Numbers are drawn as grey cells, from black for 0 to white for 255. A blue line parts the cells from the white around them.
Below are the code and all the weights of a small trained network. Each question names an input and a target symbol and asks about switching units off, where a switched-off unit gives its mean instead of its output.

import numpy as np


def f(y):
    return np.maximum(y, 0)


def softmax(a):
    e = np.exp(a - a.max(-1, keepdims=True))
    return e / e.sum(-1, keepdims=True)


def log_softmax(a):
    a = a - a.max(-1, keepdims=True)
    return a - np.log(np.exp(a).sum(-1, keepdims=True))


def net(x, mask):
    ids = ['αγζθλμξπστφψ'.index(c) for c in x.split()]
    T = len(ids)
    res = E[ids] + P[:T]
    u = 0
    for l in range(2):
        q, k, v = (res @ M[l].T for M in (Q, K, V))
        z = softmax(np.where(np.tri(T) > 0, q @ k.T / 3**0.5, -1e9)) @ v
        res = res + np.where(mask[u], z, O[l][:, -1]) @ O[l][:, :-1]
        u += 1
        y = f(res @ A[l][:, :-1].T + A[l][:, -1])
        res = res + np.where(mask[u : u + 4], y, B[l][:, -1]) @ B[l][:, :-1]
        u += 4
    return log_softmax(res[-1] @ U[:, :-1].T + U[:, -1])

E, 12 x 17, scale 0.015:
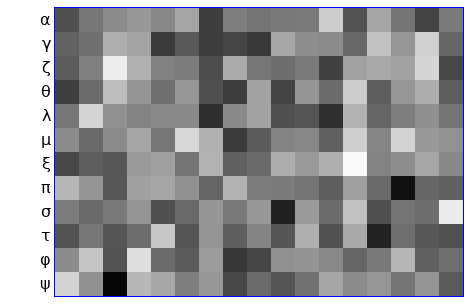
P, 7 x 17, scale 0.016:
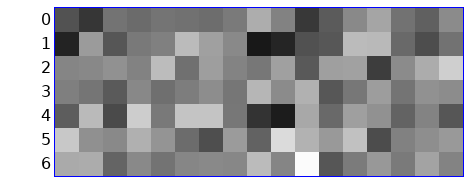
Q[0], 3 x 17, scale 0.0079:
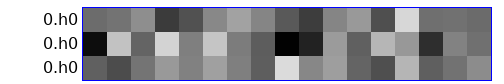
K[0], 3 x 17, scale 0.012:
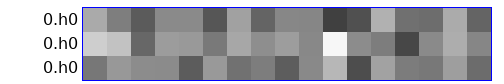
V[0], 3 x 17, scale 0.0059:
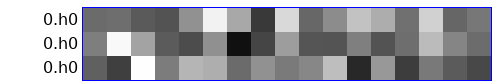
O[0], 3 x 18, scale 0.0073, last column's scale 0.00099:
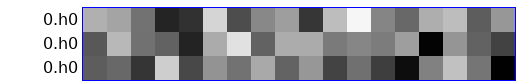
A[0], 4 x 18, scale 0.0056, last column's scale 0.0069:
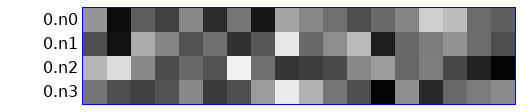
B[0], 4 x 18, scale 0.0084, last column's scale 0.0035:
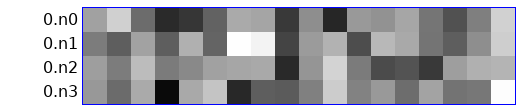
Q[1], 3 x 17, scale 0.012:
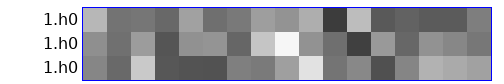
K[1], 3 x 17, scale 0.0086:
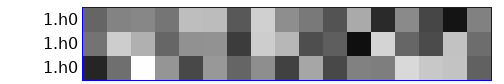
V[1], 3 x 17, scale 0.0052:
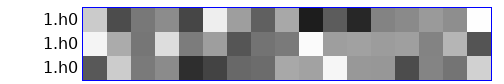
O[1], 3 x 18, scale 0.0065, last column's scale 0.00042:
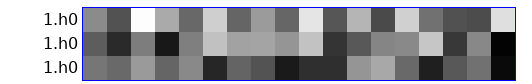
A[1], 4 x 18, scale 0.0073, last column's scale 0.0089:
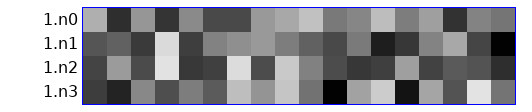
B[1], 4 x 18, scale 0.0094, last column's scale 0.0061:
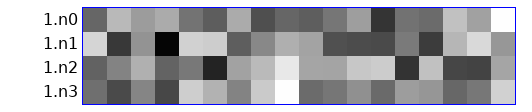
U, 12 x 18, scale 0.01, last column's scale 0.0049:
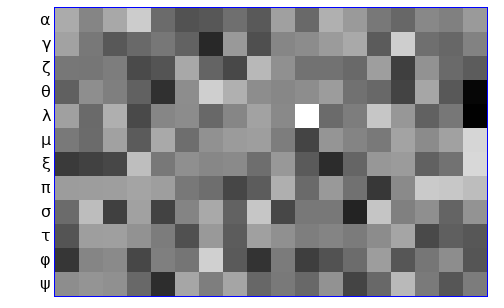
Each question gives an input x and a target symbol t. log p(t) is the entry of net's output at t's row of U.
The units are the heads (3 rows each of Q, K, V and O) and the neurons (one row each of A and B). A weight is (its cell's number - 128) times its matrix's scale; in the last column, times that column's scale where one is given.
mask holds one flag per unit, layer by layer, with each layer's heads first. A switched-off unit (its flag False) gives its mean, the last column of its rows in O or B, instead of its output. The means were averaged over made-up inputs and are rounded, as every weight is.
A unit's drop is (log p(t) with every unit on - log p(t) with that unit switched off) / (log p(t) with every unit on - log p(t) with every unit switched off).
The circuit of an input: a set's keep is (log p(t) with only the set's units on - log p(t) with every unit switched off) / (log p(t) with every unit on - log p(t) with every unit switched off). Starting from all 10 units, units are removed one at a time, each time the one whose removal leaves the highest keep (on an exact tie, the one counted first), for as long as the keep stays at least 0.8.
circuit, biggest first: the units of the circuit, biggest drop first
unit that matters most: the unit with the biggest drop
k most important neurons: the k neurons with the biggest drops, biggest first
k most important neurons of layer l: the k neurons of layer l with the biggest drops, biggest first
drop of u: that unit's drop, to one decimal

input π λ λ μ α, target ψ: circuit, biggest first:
(0.h0, 1.h0)
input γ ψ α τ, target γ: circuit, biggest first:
(1.h0, 0.h0, 1.n0)
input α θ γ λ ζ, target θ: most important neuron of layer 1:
(1.n2)
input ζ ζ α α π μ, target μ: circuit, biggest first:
(1.h0, 1.n3)
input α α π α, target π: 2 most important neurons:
(1.n0, 0.n3)
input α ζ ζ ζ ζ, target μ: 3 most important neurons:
(1.n1, 1.n2, 0.n3)
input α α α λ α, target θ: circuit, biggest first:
(0.h0, 1.n2)
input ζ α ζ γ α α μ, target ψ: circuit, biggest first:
(1.h0, 0.h0)
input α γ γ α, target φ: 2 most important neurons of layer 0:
(0.n3, 0.n1)
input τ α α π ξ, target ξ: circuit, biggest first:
(0.h0, 1.n0)
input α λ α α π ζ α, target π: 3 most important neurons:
(0.n3, 1.n0, 1.n3)
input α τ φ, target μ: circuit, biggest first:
(1.h0, 1.n3, 0.n3)
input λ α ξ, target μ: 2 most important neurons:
(1.n3, 0.n0)
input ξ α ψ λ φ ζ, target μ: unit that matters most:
1.h0
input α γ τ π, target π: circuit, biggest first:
(1.n0, 0.n3, 0.h0)
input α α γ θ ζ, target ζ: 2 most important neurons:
(1.n1, 1.n0)
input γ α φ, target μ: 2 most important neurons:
(1.n3, 0.n3)
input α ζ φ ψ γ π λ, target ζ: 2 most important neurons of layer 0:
(0.n3, 0.n1)
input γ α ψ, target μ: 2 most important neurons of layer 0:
(0.n0, 0.n3)
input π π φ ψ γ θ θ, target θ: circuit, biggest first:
(0.h0)
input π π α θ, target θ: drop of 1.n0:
0.0
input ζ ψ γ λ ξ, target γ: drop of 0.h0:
0.9
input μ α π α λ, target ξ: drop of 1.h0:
0.1
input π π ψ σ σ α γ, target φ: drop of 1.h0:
0.7
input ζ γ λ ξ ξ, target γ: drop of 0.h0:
1.0
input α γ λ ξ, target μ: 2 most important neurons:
(1.n3, 0.n3)
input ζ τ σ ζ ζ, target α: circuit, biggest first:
(1.h0)
